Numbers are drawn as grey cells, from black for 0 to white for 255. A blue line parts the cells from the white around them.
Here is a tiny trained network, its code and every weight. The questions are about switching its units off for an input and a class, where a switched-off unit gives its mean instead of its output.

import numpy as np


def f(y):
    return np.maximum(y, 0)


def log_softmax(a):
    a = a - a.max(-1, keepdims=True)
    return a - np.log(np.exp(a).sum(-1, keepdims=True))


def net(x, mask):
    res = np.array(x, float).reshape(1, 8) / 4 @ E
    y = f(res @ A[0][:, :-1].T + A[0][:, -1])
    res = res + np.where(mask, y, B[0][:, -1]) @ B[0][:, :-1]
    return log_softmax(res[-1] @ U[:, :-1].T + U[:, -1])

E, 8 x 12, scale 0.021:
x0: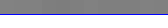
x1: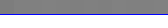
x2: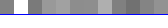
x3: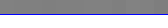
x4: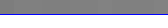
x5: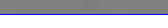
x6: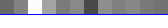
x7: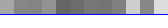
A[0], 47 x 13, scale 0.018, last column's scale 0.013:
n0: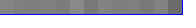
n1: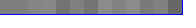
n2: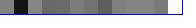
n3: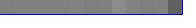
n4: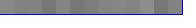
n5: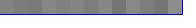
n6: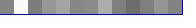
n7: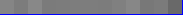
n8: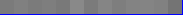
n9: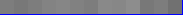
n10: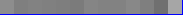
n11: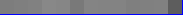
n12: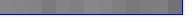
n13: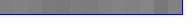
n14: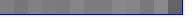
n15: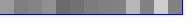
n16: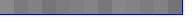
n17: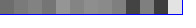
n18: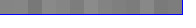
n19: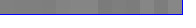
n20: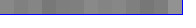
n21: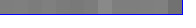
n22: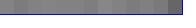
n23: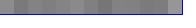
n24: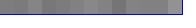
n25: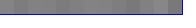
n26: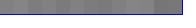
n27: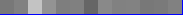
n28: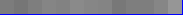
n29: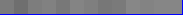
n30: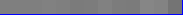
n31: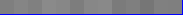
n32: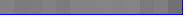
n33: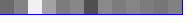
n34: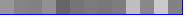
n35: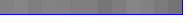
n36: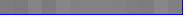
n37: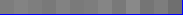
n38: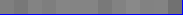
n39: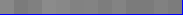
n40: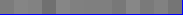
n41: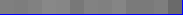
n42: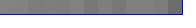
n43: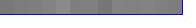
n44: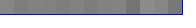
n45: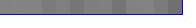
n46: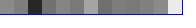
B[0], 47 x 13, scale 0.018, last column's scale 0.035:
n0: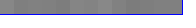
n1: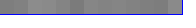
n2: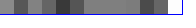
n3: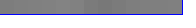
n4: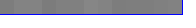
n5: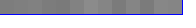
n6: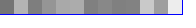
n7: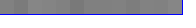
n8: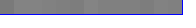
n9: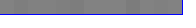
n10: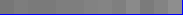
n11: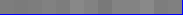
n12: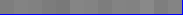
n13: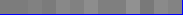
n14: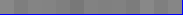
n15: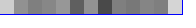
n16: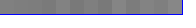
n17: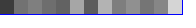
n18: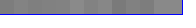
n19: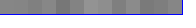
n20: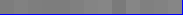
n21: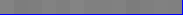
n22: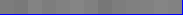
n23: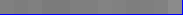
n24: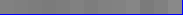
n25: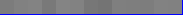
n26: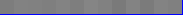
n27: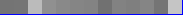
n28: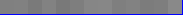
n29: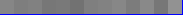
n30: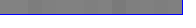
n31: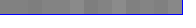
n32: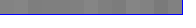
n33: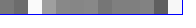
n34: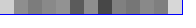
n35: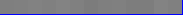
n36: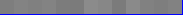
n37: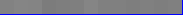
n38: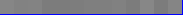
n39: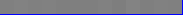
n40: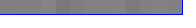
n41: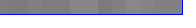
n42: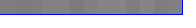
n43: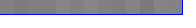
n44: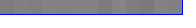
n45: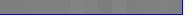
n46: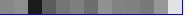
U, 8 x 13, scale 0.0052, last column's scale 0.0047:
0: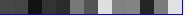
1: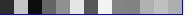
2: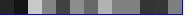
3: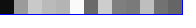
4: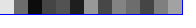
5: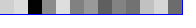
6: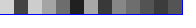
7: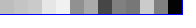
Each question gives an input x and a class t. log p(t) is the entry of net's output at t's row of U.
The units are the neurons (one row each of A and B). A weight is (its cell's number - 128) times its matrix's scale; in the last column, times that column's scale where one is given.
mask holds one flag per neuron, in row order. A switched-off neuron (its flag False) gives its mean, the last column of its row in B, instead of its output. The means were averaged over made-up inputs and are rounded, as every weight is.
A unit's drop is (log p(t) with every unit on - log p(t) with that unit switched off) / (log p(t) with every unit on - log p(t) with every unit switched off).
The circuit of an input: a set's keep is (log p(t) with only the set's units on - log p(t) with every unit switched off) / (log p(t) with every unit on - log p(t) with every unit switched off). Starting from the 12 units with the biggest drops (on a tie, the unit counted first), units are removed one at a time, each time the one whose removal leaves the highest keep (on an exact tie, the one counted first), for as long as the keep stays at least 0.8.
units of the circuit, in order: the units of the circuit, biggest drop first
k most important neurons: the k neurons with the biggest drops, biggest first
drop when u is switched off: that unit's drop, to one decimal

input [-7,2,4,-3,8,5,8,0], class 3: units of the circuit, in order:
[n34]
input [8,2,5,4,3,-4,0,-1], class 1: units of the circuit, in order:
[n33; n34]
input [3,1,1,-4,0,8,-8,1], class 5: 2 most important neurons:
[n2; n17]
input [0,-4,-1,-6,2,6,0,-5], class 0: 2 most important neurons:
[n33; n6]
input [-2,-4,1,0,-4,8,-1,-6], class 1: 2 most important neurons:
[n2; n33]
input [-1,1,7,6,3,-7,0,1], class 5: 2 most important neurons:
[n33; n17]
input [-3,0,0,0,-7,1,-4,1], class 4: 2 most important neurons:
[n6; n17]
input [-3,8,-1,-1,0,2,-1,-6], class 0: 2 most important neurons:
[n33; n6]
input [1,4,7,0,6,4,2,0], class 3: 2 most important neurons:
[n34; n15]
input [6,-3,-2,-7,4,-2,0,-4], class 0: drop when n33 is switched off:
0.6
